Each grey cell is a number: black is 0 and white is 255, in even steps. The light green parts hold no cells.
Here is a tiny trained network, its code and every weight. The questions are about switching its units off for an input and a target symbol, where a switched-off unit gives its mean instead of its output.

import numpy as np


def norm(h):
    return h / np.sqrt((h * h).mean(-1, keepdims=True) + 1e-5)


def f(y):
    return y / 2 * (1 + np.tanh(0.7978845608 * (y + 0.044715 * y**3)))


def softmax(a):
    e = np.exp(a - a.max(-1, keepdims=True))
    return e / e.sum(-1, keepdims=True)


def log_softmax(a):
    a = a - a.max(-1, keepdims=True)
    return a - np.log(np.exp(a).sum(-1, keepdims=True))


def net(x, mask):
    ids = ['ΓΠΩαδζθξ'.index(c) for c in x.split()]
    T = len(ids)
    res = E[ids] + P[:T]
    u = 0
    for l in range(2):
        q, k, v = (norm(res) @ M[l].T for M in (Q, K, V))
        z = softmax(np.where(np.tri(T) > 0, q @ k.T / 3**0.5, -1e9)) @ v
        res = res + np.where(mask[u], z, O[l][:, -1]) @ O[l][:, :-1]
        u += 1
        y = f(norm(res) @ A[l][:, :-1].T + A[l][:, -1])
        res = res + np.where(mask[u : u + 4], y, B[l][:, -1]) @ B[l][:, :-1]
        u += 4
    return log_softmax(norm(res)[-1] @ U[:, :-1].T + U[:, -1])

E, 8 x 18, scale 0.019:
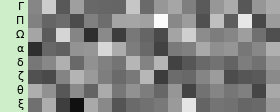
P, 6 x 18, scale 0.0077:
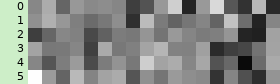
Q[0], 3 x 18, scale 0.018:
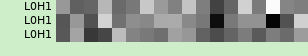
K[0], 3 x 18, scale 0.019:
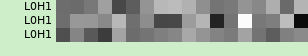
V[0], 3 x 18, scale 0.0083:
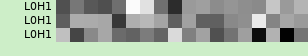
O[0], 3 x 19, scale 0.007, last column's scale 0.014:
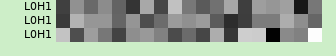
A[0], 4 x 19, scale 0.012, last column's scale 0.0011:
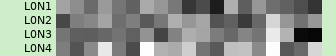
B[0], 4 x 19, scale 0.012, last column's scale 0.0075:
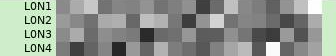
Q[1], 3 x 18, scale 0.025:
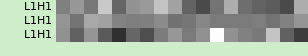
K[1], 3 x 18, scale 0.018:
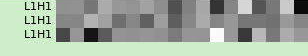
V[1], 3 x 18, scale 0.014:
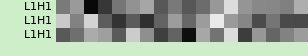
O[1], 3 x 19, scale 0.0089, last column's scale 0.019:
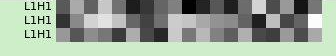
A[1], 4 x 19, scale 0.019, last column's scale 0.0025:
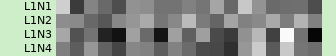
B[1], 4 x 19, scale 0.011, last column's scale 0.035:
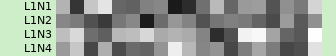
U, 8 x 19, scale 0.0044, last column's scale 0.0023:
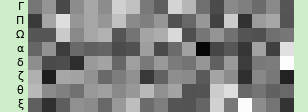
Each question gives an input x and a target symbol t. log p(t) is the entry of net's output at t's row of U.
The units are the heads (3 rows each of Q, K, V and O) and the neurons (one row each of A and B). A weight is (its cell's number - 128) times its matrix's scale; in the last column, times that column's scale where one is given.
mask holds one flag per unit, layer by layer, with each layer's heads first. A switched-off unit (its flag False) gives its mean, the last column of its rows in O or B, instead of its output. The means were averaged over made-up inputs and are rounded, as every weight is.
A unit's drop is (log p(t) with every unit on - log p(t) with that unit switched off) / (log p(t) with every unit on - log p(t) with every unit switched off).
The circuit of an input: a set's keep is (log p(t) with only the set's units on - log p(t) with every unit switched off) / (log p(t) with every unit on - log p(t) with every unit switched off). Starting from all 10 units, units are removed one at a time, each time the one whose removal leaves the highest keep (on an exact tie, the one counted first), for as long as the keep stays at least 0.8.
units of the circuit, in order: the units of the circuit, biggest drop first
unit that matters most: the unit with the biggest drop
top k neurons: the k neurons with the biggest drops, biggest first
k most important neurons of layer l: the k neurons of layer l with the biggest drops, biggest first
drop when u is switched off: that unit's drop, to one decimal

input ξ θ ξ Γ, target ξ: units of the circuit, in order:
[L0H1 L0N4]
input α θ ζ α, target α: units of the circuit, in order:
[L0H1 L0N2 L1N3 L1H1]
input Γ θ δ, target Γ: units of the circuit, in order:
[L0N2 L0H1 L1N3 L1H1]
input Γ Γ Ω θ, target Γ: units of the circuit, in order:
[L0H1 L0N2 L1N3 L1H1]
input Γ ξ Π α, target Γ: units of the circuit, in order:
[L0H1 L0N2 L1N3 L1H1]
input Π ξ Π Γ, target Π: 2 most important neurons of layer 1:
[L1N3 L1N4]
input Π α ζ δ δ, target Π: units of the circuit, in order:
[L1H1 L1N3 L1N4 L1N1]
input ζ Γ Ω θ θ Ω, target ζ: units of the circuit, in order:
[L1N3 L1N4]
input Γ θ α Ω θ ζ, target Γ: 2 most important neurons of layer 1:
[L1N3 L1N1]
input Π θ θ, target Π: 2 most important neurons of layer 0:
[L0N1 L0N4]
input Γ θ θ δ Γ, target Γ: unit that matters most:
L0N2
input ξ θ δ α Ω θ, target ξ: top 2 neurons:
[L0N4 L0N3]
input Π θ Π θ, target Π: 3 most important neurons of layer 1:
[L1N3 L1N4 L1N1]
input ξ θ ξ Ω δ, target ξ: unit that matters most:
L0H1
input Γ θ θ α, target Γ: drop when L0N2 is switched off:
1.0
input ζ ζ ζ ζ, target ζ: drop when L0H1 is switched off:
0.9
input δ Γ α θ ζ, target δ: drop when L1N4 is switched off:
0.0
